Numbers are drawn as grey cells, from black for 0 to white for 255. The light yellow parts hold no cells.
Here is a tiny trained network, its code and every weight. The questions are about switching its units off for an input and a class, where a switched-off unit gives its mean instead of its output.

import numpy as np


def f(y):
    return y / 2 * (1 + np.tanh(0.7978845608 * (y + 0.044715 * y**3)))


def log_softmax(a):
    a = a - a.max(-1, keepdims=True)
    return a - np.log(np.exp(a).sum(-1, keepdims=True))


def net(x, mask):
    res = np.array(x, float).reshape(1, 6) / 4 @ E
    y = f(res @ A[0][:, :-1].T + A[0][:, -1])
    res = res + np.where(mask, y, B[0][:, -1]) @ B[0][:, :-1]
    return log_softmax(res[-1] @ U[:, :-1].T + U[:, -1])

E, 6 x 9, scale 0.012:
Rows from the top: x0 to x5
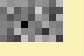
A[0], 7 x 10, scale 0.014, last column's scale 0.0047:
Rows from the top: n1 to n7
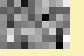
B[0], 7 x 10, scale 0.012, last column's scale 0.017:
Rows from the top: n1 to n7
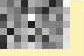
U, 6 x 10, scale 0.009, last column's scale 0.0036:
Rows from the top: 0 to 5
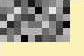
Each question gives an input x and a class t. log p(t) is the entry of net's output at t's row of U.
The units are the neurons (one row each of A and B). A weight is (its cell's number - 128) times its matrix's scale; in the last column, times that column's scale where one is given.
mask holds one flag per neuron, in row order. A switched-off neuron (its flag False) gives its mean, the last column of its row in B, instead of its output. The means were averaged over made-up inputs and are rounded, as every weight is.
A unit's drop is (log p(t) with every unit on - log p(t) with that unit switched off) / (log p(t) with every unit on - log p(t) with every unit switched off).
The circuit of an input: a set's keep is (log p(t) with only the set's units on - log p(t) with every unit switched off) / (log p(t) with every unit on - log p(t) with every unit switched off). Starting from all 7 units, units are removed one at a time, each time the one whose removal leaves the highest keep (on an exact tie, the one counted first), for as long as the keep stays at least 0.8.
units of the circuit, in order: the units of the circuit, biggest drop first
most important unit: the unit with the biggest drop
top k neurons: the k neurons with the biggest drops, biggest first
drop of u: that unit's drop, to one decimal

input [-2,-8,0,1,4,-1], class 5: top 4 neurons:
[n7, n6, n1, n5]
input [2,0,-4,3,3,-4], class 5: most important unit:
n7
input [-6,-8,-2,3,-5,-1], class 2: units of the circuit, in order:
[n4, n5]
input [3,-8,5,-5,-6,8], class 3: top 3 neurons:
[n6, n7, n3]
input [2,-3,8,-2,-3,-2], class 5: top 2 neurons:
[n6, n7]
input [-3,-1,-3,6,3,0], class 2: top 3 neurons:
[n5, n3, n1]
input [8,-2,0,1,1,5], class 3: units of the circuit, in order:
[n7, n6]
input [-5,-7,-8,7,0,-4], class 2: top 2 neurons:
[n4, n7]
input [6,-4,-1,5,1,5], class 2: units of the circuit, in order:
[n5, n3]
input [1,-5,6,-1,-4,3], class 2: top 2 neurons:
[n5, n4]
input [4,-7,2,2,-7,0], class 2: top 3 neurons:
[n4, n5, n2]
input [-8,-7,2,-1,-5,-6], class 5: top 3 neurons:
[n6, n7, n1]
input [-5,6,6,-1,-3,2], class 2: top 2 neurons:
[n5, n3]
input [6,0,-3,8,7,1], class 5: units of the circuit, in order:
[n1]
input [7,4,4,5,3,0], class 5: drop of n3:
0.0
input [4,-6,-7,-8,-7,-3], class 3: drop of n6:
0.1
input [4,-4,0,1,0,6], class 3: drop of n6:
0.2
